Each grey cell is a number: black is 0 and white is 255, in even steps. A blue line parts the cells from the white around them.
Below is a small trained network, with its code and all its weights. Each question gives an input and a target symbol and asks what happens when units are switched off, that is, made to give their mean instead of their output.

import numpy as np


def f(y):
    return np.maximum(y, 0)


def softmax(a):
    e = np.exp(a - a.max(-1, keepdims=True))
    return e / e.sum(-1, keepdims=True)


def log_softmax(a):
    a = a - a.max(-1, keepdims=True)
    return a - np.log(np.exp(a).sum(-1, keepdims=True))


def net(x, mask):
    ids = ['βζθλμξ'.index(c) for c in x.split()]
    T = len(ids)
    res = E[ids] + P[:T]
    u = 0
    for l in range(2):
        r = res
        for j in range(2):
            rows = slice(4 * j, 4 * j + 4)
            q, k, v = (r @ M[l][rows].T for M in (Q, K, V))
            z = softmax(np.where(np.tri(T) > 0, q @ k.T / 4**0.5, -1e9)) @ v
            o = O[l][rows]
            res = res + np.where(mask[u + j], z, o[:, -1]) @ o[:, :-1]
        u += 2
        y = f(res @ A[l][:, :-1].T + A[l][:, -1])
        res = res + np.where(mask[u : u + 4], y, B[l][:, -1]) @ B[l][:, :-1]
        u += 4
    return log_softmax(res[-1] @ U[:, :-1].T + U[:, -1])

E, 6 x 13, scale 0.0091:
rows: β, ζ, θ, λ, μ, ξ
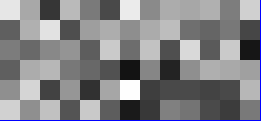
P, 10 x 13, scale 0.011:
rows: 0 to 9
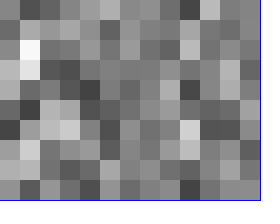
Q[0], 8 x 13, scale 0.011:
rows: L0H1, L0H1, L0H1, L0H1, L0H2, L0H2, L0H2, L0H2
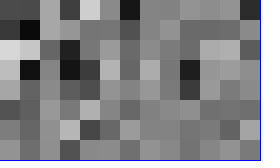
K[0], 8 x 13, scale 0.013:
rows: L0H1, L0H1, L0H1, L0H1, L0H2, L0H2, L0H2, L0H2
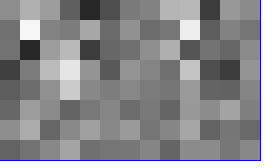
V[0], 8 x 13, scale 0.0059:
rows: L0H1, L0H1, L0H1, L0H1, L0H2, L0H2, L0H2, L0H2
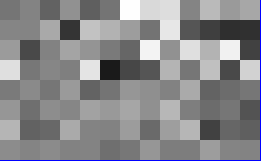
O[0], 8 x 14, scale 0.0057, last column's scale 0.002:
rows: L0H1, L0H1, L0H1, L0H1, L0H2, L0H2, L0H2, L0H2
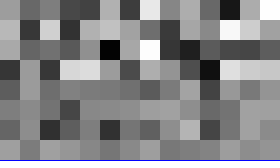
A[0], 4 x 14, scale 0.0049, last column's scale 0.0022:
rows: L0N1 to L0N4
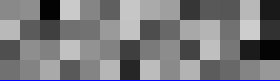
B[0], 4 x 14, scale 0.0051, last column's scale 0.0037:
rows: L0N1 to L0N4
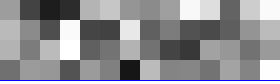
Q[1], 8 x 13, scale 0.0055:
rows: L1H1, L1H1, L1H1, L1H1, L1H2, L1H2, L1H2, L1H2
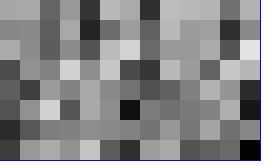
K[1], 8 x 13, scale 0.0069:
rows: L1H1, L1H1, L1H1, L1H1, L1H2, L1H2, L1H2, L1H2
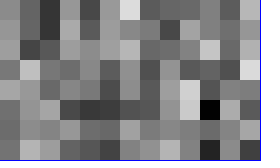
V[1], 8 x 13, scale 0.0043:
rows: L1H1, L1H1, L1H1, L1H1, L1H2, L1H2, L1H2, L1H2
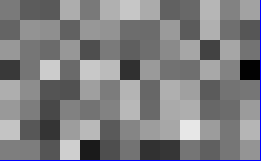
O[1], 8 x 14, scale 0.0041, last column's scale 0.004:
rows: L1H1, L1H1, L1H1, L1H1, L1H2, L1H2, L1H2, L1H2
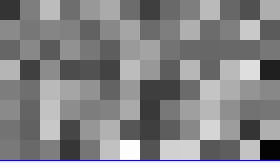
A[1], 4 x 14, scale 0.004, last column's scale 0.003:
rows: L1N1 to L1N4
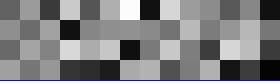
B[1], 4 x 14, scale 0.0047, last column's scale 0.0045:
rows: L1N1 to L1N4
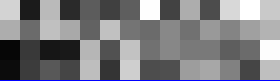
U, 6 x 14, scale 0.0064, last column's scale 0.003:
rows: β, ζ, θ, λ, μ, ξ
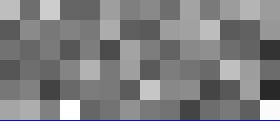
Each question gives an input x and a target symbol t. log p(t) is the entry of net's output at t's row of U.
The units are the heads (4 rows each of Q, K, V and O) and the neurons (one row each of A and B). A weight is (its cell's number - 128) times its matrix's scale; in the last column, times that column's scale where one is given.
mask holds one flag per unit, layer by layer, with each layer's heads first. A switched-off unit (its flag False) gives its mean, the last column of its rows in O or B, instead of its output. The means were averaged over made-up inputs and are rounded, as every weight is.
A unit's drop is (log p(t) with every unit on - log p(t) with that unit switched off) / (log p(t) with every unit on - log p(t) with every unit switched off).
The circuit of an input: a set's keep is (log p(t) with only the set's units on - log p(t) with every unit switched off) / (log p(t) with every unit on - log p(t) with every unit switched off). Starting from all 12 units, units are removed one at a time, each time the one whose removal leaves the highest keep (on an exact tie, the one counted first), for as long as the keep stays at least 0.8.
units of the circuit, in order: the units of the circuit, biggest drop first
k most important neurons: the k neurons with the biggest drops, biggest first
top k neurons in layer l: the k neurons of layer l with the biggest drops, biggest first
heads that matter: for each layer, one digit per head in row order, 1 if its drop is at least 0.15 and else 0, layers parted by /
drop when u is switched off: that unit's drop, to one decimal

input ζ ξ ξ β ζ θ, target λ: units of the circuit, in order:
L0H1
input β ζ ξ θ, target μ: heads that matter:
10 / 00
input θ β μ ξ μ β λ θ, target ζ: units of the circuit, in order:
L0H1, L1H1
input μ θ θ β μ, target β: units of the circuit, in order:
L1N1, L0H1, L1H2
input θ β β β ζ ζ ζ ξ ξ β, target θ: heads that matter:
10 / 00
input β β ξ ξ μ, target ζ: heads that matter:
10 / 11
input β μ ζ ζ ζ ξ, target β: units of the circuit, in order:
L0H1, L1N3
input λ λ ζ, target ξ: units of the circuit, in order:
L0H1, L0H2, L0N3
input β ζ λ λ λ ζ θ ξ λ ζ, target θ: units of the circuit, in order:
L0H1, L1N4
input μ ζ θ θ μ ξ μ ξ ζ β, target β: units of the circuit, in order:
L1N1, L1H2, L0H1
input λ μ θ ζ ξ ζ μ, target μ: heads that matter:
11 / 01
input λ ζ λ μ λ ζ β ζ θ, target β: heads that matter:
10 / 10
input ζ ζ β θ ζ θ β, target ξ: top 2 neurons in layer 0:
L0N2, L0N1
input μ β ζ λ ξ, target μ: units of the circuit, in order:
L0H1, L1H1
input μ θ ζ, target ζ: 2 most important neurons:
L0N2, L0N4
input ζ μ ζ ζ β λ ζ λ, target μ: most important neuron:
L0N4
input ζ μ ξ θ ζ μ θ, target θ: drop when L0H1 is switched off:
1.1
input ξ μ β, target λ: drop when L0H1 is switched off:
1.4
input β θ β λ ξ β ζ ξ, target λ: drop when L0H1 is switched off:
1.1
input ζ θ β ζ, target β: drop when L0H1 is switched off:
0.7
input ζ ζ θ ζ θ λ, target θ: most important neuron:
L1N4
